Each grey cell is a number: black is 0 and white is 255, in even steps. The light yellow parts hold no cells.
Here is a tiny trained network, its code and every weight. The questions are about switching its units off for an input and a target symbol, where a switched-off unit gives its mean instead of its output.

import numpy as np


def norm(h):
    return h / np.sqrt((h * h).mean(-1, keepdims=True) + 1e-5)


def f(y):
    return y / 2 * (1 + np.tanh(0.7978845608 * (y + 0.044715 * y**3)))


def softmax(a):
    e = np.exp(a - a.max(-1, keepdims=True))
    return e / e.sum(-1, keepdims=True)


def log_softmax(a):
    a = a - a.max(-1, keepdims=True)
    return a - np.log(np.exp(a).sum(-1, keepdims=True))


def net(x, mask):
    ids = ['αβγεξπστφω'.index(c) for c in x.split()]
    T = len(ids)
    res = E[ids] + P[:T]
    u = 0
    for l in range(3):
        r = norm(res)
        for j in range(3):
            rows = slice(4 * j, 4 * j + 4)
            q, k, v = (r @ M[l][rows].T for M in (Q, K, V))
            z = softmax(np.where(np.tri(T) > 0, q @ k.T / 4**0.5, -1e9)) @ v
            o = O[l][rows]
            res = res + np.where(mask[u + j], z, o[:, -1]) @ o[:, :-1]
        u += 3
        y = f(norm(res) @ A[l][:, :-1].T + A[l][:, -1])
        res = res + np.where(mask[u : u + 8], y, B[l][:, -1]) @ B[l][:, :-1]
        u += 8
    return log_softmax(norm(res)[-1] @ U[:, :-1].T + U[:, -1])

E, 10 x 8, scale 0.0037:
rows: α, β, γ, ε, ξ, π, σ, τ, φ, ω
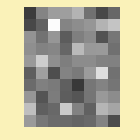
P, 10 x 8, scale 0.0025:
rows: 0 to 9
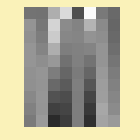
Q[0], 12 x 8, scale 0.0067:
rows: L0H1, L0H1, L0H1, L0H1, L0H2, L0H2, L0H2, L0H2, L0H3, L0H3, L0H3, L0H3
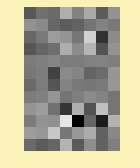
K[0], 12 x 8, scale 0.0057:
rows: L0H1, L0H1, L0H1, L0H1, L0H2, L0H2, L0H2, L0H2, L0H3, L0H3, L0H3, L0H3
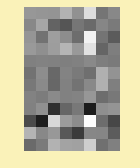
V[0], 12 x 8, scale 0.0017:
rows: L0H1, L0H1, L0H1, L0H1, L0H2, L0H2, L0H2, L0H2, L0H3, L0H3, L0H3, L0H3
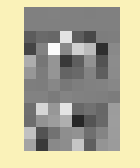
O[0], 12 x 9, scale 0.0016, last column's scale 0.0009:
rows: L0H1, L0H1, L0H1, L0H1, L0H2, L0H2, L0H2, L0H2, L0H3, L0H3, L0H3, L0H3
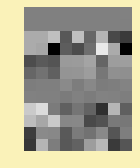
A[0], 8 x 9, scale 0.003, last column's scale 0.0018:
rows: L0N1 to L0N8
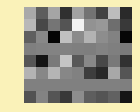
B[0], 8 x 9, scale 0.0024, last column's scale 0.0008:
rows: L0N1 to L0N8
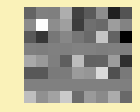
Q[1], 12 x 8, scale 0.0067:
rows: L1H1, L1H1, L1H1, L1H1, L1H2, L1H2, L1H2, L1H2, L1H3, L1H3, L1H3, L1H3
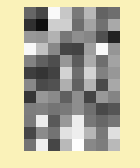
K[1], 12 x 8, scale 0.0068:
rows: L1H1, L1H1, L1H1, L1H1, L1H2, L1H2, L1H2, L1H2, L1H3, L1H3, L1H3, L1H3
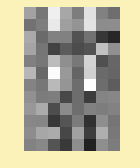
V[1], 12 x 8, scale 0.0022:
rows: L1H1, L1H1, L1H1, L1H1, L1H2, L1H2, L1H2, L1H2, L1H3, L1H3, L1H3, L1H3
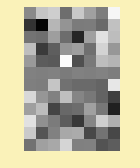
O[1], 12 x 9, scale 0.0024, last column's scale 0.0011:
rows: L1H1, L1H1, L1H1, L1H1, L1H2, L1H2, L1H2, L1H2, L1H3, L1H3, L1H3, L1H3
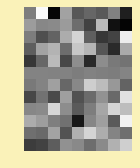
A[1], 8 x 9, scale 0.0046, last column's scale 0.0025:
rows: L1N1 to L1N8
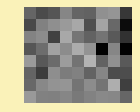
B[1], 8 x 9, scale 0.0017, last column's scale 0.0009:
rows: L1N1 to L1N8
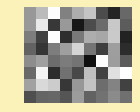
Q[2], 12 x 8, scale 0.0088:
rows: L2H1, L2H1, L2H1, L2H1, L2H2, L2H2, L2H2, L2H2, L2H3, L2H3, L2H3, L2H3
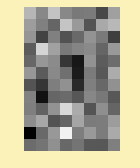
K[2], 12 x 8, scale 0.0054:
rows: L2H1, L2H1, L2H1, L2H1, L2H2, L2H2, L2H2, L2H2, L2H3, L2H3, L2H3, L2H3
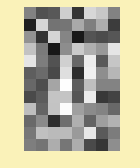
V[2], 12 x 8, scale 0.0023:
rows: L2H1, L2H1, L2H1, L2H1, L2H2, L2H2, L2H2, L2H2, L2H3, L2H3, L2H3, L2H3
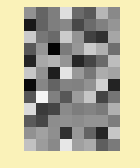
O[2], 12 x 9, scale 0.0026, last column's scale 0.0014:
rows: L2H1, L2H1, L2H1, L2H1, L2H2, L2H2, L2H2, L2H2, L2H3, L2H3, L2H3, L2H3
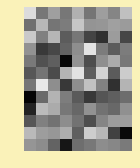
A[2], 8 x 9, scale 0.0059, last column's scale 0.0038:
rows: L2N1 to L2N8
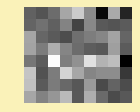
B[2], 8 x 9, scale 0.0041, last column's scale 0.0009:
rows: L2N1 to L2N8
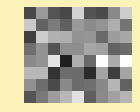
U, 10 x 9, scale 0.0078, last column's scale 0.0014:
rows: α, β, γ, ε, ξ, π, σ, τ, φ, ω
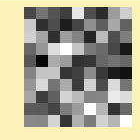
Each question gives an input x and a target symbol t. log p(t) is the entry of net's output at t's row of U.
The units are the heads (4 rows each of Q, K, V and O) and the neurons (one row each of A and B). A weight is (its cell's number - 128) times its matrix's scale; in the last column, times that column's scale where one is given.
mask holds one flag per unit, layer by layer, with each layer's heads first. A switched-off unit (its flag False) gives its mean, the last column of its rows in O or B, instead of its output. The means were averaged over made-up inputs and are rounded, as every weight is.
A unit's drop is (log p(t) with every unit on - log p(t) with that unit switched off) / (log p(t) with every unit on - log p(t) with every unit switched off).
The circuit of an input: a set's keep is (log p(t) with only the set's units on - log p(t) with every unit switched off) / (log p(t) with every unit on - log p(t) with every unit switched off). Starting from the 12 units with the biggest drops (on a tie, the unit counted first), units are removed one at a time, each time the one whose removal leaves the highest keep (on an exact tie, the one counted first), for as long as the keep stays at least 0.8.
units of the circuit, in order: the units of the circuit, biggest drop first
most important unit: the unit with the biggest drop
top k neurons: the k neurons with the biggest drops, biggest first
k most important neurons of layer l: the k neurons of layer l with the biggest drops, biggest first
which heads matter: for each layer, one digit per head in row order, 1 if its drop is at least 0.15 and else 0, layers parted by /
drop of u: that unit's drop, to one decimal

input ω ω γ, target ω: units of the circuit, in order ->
L2N5
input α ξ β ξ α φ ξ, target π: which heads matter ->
000 / 000 / 000
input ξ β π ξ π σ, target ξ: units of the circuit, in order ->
L2H2, L2H3
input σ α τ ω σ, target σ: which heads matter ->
000 / 000 / 010
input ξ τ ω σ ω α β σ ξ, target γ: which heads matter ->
000 / 100 / 010
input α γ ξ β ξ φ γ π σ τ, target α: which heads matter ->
000 / 001 / 000
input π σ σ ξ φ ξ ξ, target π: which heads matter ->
000 / 000 / 010
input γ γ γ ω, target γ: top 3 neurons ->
L1N5, L2N6, L0N5
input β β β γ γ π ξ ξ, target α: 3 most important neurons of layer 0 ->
L0N1, L0N3, L0N6
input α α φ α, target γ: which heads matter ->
100 / 100 / 010
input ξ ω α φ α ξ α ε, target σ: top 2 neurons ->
L0N2, L0N6
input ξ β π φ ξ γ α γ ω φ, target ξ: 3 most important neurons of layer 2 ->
L2N5, L2N1, L2N8
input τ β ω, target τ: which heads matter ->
000 / 001 / 010
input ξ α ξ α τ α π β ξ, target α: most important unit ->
L1H1
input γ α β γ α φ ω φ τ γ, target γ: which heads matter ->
100 / 100 / 011
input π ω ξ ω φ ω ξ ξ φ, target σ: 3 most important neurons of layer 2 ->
L2N3, L2N5, L2N8
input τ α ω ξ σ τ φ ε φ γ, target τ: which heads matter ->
000 / 000 / 011
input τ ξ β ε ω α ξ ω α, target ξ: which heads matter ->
100 / 101 / 010
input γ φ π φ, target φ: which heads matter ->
000 / 000 / 100
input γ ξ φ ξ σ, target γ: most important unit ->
L2H2
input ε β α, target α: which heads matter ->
000 / 000 / 000
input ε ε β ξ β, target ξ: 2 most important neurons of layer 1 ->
L1N2, L1N3
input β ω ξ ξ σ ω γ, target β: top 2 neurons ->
L2N2, L0N1
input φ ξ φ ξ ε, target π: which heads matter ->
000 / 000 / 010
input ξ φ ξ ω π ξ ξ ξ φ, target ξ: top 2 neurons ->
L1N6, L2N5
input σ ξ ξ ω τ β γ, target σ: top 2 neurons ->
L0N1, L2N3
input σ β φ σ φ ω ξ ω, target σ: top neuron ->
L2N3
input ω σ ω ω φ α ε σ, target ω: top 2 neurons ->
L2N5, L1N1
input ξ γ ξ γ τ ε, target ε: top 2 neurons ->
L0N2, L2N8
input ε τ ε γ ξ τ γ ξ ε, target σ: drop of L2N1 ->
0.0
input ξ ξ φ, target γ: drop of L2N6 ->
0.3
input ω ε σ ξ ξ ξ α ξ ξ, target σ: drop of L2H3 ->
0.1
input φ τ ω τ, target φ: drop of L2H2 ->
0.1
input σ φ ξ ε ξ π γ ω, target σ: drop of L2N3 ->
0.2
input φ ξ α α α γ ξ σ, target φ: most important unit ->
L1H3
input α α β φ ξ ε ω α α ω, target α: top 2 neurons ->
L2N1, L0N8
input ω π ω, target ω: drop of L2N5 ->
0.2
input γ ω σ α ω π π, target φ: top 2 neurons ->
L2N5, L2N1
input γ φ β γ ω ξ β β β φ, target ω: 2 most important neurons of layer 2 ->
L2N1, L2N6
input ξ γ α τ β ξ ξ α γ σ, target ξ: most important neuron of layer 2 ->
L2N5
